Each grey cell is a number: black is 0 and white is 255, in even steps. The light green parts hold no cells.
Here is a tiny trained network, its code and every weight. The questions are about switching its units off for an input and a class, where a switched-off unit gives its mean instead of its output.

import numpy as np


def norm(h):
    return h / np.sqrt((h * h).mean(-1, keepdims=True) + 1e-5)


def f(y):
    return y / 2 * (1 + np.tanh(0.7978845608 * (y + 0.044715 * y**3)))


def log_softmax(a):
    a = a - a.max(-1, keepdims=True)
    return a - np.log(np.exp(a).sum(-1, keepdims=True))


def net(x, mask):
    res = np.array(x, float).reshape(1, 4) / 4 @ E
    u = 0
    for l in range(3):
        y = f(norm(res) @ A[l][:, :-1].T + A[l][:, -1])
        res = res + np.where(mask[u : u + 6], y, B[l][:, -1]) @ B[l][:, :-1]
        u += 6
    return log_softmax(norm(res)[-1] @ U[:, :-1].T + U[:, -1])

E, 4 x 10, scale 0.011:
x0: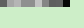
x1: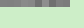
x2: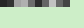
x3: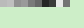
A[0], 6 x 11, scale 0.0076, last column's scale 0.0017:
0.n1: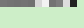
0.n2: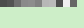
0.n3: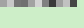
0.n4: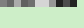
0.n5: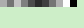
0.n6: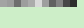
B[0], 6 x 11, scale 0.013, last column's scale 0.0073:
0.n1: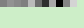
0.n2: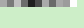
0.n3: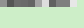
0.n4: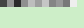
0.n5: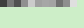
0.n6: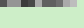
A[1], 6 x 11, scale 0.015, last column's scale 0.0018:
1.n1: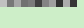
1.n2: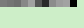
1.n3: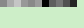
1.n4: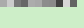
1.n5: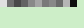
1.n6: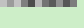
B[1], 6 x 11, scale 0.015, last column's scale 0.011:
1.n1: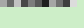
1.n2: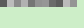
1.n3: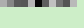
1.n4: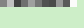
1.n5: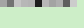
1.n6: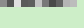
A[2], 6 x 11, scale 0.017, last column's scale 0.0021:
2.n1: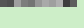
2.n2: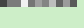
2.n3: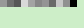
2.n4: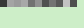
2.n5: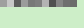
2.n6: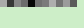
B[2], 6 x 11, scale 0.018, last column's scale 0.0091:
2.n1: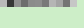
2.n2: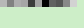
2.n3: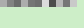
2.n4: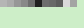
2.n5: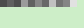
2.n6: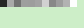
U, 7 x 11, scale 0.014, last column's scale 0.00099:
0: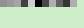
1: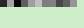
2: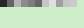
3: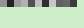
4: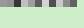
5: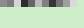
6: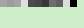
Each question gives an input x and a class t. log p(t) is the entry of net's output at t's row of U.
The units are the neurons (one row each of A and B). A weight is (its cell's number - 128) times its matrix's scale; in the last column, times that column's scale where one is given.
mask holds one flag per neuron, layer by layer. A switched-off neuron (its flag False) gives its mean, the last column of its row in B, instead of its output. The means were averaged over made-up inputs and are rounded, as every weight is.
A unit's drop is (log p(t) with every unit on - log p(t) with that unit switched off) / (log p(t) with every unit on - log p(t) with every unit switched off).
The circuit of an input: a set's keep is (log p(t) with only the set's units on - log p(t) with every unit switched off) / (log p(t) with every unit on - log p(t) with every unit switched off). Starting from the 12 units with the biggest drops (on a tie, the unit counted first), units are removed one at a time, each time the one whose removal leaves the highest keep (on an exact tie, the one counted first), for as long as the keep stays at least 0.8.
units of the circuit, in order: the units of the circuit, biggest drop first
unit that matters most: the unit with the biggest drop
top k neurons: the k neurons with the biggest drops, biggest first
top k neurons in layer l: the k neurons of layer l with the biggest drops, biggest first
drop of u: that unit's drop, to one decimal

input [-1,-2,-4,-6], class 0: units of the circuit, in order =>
(0.n1)
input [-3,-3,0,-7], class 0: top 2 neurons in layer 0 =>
(0.n1 0.n3)
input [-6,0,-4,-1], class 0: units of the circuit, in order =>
(0.n1 1.n1)
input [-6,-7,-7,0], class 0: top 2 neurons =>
(0.n1 0.n4)
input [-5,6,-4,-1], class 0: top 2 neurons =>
(0.n1 1.n1)
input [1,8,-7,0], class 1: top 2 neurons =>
(0.n2 1.n4)
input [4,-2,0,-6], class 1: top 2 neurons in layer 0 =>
(0.n4 0.n1)
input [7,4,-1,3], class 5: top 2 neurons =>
(1.n6 0.n1)
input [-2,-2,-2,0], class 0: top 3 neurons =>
(0.n1 0.n4 1.n1)
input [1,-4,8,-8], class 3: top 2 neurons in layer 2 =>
(2.n2 2.n1)
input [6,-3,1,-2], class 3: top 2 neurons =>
(1.n4 0.n1)
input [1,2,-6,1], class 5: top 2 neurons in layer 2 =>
(2.n6 2.n3)
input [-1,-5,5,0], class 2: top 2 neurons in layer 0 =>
(0.n4 0.n1)
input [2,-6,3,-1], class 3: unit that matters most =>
1.n4
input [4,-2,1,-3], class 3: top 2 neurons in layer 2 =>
(2.n2 2.n1)
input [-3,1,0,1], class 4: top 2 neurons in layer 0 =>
(0.n5 0.n1)
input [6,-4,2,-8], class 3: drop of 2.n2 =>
0.2
